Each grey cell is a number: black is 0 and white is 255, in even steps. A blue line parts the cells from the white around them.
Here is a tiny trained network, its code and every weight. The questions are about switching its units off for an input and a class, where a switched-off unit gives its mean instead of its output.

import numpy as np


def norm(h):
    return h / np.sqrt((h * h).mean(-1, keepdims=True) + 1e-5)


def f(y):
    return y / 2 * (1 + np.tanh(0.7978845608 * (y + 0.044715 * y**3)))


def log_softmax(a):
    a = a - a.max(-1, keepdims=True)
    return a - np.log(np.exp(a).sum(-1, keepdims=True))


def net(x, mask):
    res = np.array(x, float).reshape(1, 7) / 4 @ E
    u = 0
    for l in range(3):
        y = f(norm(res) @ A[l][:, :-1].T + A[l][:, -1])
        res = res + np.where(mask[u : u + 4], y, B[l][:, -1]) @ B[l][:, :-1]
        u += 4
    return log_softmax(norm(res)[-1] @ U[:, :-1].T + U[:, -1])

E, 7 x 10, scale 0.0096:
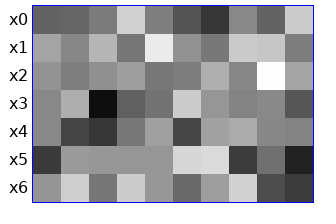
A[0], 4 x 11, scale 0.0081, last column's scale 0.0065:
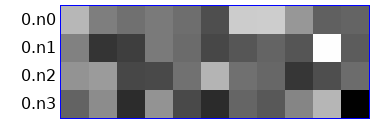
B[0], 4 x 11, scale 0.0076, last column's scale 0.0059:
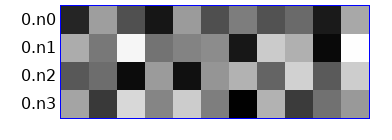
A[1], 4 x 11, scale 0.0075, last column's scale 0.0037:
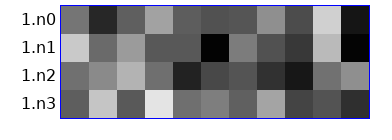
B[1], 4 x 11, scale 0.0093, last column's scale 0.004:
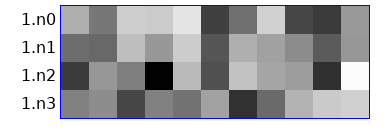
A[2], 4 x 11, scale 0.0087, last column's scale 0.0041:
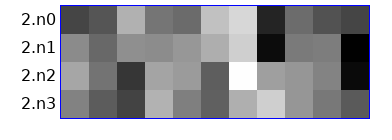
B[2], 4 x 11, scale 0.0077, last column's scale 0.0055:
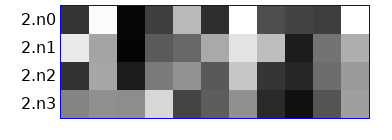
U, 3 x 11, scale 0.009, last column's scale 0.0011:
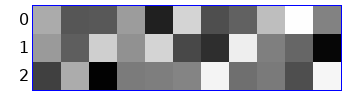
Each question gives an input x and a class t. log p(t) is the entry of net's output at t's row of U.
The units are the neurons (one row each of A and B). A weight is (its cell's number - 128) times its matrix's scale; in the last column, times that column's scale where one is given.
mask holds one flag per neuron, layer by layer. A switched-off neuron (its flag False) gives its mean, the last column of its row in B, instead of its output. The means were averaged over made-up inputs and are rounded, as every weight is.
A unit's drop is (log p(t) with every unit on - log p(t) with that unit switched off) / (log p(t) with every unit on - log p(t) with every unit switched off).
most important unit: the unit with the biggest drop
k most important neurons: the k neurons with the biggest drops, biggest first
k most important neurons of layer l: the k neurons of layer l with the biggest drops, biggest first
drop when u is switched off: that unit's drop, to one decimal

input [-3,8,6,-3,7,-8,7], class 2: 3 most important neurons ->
(0.n1, 2.n2, 0.n0)
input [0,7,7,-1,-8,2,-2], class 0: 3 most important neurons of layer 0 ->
(0.n1, 0.n0, 0.n3)
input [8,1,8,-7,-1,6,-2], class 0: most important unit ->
1.n2
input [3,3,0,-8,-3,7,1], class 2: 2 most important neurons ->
(0.n1, 2.n0)
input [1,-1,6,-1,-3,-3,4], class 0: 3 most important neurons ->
(2.n0, 1.n2, 0.n1)
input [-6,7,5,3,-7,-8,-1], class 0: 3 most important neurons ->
(0.n1, 1.n2, 2.n0)
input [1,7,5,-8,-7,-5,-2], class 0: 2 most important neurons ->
(1.n2, 2.n0)
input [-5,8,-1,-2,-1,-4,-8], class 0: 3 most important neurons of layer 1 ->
(1.n2, 1.n0, 1.n1)
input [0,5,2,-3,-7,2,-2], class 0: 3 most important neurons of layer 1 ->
(1.n2, 1.n1, 1.n0)
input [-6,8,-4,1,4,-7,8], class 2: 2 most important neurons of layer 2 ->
(2.n2, 2.n3)
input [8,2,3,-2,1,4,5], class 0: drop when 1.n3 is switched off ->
0.2
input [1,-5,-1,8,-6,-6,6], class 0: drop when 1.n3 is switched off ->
0.3
